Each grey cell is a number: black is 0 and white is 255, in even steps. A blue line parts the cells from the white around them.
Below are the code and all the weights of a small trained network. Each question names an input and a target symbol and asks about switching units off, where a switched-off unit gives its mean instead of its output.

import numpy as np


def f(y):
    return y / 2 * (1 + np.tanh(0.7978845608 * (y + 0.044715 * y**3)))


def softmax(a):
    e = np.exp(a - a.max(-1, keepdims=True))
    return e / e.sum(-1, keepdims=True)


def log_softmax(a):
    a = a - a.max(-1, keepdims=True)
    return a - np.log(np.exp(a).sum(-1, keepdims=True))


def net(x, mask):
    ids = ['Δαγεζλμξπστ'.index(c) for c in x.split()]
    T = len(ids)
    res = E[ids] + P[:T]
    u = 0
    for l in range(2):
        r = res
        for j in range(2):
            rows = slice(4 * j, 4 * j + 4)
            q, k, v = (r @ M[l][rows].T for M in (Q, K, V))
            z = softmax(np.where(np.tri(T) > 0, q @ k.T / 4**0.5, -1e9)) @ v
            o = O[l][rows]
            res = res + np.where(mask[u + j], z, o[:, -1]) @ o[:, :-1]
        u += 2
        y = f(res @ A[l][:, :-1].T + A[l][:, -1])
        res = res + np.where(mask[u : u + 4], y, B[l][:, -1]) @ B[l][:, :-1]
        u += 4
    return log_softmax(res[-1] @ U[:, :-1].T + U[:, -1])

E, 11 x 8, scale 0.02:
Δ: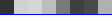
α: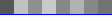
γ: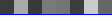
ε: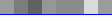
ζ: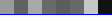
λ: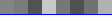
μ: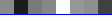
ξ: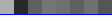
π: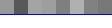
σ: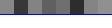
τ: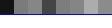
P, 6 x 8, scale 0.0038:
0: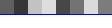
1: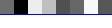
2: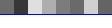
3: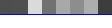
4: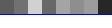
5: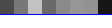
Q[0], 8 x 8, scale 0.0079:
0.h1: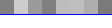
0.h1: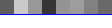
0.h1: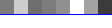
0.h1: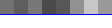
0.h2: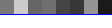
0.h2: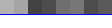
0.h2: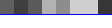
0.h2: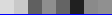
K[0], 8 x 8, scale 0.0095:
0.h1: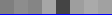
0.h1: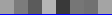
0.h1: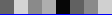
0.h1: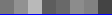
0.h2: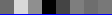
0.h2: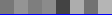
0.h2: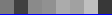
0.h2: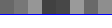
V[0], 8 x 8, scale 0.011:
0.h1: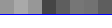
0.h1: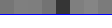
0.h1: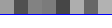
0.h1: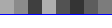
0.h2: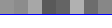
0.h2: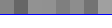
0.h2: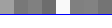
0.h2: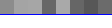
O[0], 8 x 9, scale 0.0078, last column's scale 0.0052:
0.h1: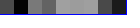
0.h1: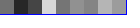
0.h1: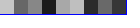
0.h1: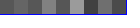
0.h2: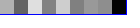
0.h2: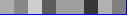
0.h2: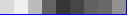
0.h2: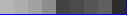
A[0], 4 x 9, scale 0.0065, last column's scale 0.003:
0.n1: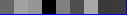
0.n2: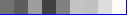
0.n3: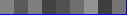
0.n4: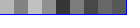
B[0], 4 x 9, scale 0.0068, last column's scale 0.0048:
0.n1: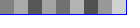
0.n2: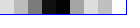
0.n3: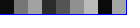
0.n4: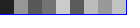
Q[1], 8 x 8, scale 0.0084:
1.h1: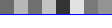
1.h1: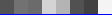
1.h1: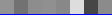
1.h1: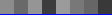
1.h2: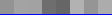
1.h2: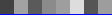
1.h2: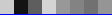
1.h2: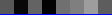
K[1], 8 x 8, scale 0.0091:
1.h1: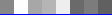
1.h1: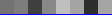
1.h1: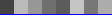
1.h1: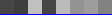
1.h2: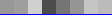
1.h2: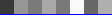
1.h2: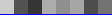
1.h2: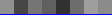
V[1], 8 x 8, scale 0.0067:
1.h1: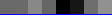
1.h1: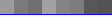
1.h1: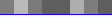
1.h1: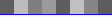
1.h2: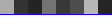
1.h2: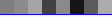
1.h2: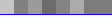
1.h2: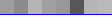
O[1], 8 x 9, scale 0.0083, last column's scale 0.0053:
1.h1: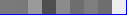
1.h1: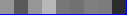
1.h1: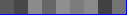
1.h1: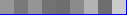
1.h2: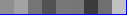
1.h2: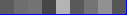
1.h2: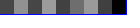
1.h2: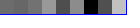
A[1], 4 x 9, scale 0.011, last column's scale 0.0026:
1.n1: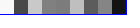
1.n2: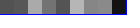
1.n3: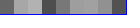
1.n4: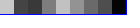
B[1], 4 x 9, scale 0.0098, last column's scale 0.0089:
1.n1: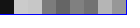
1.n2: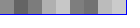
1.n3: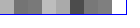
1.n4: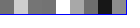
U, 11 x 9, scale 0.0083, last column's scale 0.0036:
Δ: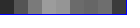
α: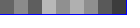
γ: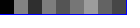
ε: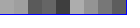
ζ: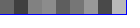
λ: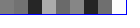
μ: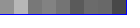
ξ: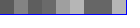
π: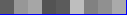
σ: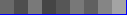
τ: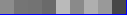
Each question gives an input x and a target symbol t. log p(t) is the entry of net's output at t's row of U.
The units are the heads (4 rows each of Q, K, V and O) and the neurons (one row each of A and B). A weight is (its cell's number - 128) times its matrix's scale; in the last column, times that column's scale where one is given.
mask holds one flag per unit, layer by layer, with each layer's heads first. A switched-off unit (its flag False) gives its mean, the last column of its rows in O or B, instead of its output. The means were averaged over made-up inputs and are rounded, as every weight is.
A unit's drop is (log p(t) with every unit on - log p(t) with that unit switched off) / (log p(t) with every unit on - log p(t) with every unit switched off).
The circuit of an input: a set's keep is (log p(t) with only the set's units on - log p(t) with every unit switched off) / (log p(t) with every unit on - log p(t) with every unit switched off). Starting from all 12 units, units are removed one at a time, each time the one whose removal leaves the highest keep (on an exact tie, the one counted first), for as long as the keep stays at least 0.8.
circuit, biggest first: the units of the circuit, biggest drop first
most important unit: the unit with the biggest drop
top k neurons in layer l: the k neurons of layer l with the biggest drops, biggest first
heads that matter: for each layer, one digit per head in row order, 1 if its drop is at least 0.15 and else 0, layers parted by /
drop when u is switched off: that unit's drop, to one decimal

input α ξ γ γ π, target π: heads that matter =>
00 / 01
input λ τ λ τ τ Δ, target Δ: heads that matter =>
00 / 01
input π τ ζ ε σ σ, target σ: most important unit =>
1.h2
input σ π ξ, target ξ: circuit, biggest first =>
1.n4, 0.h1, 0.h2
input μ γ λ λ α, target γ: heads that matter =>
11 / 11
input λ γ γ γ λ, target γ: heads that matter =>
11 / 00
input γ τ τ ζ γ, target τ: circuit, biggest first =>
1.h2, 0.h2
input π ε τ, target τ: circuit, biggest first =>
1.n3, 0.h2, 0.n2
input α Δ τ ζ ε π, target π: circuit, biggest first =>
1.n1, 0.h2, 0.n4
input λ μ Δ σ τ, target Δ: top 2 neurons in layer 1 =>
1.n2, 1.n3
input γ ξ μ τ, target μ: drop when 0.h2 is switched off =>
0.8
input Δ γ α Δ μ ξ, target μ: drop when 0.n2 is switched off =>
-0.1
